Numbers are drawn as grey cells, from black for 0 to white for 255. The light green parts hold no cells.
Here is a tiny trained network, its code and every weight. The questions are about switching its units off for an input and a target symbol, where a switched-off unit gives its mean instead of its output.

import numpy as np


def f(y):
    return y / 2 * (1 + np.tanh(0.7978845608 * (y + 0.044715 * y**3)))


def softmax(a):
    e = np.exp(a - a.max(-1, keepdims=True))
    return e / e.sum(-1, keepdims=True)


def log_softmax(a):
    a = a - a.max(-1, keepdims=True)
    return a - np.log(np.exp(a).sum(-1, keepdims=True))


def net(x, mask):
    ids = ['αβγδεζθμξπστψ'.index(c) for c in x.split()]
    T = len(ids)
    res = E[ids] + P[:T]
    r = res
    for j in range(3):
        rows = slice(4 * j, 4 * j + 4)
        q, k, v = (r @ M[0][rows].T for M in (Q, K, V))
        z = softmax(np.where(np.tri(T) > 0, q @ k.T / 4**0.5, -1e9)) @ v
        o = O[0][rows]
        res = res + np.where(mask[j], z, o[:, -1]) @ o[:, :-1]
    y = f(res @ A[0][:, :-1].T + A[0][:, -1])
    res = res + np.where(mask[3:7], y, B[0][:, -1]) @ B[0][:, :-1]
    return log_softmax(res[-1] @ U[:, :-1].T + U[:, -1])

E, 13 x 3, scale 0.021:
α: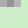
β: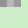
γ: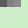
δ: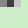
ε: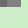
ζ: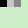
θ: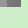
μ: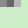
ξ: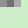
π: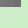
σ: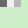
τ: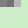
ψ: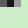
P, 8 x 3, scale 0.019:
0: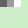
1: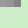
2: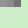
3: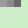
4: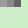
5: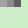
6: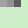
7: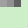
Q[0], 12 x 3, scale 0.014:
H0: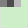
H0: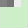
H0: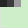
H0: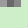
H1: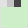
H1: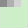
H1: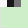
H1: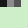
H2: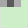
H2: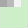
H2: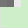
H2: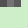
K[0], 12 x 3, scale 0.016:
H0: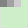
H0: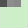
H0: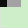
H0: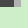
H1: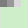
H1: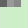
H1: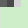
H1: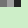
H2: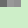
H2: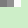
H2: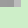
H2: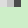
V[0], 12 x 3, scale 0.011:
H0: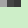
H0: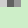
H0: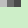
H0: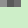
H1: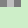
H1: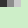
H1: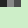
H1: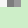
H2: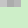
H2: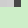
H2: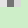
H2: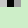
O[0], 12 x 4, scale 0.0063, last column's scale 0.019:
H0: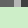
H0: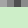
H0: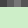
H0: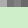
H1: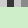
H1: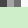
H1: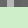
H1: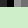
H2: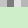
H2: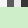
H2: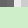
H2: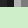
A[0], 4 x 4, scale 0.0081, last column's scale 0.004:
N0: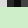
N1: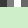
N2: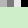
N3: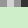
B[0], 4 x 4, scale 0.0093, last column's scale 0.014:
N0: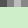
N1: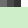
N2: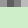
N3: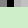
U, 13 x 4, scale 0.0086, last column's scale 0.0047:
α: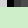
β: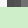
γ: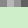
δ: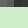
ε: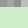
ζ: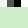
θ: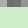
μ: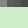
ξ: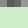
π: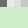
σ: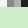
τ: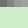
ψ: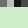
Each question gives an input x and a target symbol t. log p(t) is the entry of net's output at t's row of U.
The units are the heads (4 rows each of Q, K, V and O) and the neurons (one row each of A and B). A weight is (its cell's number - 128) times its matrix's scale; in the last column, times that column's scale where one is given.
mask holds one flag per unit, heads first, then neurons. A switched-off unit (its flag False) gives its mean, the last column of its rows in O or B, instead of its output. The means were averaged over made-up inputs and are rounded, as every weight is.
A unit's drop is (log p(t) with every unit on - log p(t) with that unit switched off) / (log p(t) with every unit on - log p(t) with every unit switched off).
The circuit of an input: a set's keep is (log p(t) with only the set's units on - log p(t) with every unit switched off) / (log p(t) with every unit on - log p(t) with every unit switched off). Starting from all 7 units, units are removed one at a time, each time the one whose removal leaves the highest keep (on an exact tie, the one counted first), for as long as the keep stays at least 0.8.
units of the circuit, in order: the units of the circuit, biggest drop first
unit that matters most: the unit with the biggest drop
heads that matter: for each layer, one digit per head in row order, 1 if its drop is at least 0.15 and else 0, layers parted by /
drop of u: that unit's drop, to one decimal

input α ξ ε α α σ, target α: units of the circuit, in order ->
(H2; N1; H1; N2)
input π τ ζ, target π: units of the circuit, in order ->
(H1; N1)
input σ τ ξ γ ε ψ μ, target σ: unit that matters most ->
H2
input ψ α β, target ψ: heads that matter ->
001
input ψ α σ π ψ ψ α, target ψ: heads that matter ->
011
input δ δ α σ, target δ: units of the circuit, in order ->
(H2; N1)
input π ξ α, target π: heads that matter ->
000
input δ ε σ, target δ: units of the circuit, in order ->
(N1; H2)
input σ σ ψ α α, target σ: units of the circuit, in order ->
(H2; N1)
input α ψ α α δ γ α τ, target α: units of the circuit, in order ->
(H2; N1; H1)
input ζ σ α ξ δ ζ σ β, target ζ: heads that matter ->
011
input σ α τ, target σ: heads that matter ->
001
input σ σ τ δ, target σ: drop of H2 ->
0.6
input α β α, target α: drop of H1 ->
0.3
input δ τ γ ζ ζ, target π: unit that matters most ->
N1
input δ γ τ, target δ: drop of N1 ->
0.4
